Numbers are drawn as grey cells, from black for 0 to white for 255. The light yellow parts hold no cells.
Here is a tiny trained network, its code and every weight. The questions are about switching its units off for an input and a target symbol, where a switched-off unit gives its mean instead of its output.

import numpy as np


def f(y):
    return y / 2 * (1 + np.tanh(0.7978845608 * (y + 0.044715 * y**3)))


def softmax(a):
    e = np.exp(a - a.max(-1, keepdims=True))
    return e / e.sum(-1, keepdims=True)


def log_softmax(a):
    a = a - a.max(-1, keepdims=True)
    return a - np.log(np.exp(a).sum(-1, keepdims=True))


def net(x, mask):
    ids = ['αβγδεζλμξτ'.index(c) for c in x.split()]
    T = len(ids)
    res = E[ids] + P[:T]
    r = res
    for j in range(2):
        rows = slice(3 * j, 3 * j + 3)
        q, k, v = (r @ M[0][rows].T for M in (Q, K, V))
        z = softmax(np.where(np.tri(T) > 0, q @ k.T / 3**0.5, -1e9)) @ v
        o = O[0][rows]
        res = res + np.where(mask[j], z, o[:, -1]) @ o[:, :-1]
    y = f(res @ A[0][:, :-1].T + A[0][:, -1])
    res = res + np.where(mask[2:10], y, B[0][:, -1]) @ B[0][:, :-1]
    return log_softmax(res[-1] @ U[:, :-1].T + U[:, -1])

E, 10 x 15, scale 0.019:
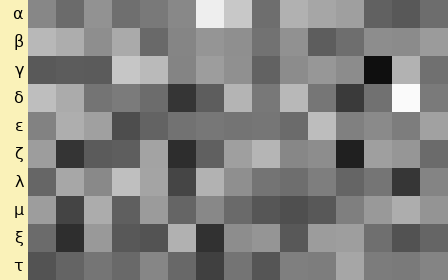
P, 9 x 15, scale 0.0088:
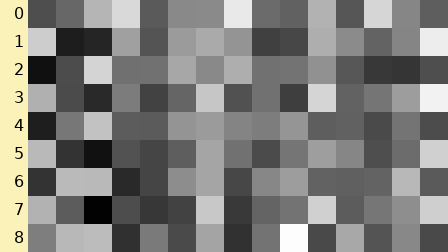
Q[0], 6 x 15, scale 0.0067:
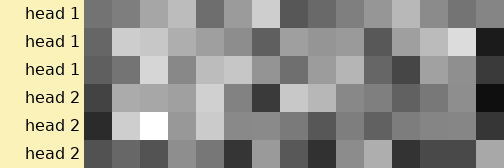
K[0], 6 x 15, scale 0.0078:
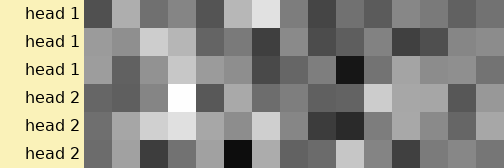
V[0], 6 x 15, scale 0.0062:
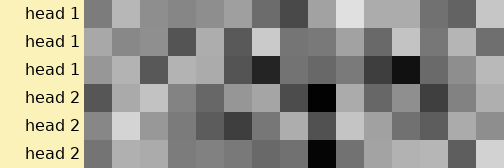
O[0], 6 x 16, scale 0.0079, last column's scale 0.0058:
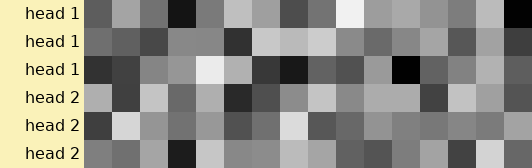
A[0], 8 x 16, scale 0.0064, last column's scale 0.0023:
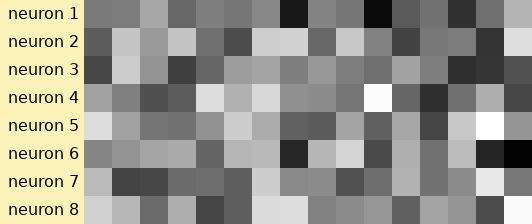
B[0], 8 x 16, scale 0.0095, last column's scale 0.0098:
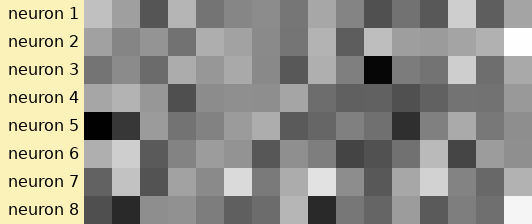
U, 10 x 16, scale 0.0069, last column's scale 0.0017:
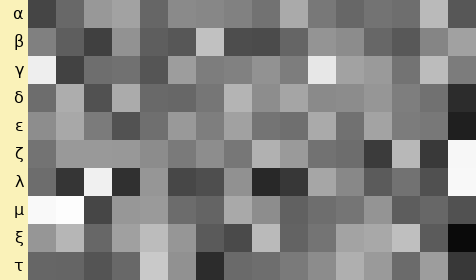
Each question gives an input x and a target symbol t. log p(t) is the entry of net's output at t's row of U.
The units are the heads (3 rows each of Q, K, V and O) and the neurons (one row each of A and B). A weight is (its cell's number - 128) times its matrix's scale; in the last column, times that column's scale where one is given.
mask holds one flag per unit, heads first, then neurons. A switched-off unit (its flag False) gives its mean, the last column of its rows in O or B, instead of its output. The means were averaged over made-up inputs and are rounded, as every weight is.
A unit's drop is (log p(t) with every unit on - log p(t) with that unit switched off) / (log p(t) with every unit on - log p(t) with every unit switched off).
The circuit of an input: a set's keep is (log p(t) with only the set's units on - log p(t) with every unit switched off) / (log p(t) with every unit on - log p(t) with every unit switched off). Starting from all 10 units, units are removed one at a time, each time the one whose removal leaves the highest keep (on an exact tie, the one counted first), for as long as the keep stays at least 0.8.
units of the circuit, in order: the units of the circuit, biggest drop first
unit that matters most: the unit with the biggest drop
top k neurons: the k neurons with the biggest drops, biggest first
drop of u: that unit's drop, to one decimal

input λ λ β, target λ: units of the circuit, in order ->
neuron 7
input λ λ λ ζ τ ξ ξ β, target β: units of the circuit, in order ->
head 2; neuron 8
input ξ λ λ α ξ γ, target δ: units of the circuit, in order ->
neuron 7; head 1
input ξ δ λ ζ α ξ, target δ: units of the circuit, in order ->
head 1; neuron 7
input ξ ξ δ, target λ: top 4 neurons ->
neuron 8; neuron 7; neuron 3; neuron 1
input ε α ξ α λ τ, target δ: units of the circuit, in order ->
head 1; neuron 7
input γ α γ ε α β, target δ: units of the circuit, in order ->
neuron 7; head 1; neuron 8
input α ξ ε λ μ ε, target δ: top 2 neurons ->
neuron 7; neuron 8
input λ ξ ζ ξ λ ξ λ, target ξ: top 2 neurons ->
neuron 2; neuron 3
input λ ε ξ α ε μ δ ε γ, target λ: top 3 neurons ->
neuron 7; neuron 1; neuron 3
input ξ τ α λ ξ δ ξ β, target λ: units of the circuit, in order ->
neuron 8; head 2
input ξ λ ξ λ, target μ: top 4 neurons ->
neuron 4; neuron 8; neuron 7; neuron 5
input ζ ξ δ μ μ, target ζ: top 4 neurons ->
neuron 1; neuron 8; neuron 2; neuron 6
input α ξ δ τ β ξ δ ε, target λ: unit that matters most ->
neuron 8
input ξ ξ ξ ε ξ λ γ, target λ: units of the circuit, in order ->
head 2; neuron 7
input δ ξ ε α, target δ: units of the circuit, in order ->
head 1; neuron 7
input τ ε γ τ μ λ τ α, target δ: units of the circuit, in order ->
neuron 7; head 1
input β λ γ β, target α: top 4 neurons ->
neuron 5; neuron 7; neuron 2; neuron 1
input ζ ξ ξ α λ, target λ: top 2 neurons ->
neuron 8; neuron 7
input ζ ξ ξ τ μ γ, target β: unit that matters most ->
head 2
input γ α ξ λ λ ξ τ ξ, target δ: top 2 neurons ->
neuron 7; neuron 2
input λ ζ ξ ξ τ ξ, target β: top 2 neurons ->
neuron 2; neuron 7
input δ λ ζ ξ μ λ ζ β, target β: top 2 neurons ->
neuron 8; neuron 7
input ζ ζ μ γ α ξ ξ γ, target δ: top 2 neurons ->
neuron 8; neuron 7
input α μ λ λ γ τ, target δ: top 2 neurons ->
neuron 7; neuron 2
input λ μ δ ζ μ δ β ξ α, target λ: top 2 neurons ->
neuron 8; neuron 1
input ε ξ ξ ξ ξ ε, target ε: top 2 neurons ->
neuron 7; neuron 5
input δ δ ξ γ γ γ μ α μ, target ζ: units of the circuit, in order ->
neuron 1
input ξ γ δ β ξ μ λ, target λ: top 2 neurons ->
neuron 7; neuron 6
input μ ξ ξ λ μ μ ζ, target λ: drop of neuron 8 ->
0.3
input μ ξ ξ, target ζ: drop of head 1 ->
0.0
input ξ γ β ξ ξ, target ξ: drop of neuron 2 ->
-0.2
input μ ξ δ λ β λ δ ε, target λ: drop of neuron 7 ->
0.2
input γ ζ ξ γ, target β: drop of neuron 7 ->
0.1
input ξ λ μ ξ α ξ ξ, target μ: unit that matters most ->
neuron 6
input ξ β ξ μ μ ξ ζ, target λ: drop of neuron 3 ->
0.4
